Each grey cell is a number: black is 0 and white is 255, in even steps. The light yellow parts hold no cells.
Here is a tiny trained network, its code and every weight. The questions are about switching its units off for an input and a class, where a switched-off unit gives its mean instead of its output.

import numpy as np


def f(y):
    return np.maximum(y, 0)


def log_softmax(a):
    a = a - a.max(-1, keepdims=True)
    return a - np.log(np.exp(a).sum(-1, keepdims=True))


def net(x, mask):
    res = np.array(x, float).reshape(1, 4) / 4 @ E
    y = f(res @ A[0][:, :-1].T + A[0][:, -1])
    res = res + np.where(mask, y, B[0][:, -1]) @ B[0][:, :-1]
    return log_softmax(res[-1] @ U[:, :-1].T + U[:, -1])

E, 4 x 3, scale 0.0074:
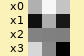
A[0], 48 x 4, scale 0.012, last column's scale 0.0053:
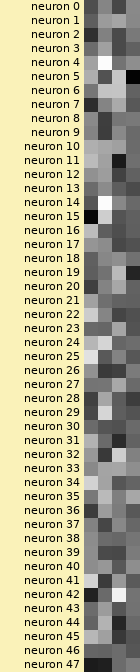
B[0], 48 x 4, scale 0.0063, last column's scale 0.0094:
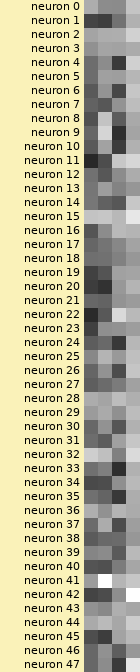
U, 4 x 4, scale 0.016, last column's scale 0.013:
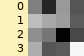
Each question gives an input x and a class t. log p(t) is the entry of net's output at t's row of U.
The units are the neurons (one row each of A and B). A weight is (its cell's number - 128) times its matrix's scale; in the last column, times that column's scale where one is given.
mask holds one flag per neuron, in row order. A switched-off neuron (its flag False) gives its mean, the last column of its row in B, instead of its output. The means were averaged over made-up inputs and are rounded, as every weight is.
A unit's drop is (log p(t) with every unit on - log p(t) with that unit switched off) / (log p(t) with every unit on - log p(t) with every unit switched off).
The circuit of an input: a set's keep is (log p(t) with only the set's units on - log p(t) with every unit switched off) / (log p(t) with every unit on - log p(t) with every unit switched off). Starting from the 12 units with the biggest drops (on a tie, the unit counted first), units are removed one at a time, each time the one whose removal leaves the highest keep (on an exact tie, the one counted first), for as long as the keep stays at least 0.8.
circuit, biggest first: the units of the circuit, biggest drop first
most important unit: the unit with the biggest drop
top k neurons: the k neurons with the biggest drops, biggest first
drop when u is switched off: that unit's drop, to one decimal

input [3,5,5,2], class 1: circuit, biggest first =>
[neuron 15; neuron 44]
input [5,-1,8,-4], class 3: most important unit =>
neuron 47
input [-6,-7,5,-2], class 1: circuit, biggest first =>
[neuron 41; neuron 32]
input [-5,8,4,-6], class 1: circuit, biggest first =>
[neuron 15; neuron 2]
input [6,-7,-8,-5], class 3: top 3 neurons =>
[neuron 15; neuron 33; neuron 42]
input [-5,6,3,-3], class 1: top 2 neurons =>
[neuron 15; neuron 2]
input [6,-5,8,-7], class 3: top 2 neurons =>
[neuron 32; neuron 11]
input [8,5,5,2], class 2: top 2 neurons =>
[neuron 4; neuron 24]
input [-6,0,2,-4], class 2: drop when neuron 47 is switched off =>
0.2
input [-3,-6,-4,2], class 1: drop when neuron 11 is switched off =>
0.0
